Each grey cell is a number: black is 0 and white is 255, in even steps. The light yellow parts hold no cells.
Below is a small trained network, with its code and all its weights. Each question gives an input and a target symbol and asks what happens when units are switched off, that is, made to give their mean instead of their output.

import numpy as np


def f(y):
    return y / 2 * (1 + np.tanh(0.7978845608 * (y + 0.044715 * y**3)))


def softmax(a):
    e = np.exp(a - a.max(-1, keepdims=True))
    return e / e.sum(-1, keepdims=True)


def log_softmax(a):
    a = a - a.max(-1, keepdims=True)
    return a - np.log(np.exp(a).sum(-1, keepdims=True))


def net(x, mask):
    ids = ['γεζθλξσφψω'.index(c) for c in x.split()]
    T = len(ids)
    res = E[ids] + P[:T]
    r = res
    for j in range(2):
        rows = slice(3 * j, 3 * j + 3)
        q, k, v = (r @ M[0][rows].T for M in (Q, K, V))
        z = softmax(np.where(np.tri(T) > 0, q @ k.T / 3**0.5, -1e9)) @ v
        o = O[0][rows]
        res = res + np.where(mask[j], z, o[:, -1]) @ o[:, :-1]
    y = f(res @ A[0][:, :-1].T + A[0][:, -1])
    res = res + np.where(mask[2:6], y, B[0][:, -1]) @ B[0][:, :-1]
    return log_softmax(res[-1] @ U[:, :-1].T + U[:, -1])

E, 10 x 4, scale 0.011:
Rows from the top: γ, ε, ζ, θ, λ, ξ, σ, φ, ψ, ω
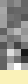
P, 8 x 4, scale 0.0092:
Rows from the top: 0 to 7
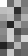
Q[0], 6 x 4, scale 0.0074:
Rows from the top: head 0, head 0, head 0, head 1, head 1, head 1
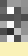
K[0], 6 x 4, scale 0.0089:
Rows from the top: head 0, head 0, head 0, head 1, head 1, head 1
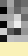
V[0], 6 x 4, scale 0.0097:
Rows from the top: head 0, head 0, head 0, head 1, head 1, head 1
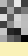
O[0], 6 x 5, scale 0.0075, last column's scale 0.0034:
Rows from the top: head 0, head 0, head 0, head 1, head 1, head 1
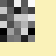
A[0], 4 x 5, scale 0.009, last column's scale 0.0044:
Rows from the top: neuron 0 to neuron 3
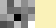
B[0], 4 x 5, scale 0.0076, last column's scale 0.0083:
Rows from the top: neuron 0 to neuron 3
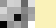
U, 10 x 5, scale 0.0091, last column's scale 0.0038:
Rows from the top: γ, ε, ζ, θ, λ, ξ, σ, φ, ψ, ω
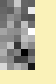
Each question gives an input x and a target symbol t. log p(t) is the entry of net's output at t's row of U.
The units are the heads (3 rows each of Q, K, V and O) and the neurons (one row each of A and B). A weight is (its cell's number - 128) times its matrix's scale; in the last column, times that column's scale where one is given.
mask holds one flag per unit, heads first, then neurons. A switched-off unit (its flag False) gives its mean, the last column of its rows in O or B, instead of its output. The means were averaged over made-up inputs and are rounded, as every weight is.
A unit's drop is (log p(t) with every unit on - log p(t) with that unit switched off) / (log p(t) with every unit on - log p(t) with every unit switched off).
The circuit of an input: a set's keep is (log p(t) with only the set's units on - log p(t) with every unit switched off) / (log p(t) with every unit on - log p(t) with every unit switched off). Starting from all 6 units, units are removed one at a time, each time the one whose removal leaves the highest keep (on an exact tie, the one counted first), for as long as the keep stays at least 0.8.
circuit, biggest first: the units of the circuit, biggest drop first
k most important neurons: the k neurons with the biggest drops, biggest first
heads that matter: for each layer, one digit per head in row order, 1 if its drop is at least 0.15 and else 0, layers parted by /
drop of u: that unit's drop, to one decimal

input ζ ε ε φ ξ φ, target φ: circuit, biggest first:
[head 1; head 0]
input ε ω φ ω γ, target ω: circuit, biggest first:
[head 1; neuron 1]
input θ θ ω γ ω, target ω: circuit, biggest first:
[head 1]
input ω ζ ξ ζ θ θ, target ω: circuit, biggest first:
[head 1; neuron 3]
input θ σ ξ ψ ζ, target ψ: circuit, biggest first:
[head 0; neuron 2; neuron 0]
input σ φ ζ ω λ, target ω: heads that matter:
01
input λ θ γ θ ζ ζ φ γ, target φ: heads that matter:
11
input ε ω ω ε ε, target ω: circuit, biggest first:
[head 1; neuron 1]
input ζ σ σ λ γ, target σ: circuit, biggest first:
[head 0; neuron 2]
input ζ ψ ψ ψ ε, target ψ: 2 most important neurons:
[neuron 2; neuron 0]
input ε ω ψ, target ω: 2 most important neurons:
[neuron 3; neuron 1]
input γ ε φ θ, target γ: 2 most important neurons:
[neuron 3; neuron 2]
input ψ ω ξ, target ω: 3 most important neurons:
[neuron 3; neuron 0; neuron 1]
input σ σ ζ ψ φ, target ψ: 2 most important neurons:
[neuron 2; neuron 0]
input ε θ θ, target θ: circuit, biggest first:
[head 1]
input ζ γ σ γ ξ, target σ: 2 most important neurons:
[neuron 2; neuron 3]
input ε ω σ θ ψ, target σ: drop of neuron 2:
0.4
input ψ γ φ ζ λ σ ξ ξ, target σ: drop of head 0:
1.1
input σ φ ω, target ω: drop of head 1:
1.0
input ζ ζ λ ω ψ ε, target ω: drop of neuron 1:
0.1
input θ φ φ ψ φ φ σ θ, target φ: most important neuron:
[neuron 3]
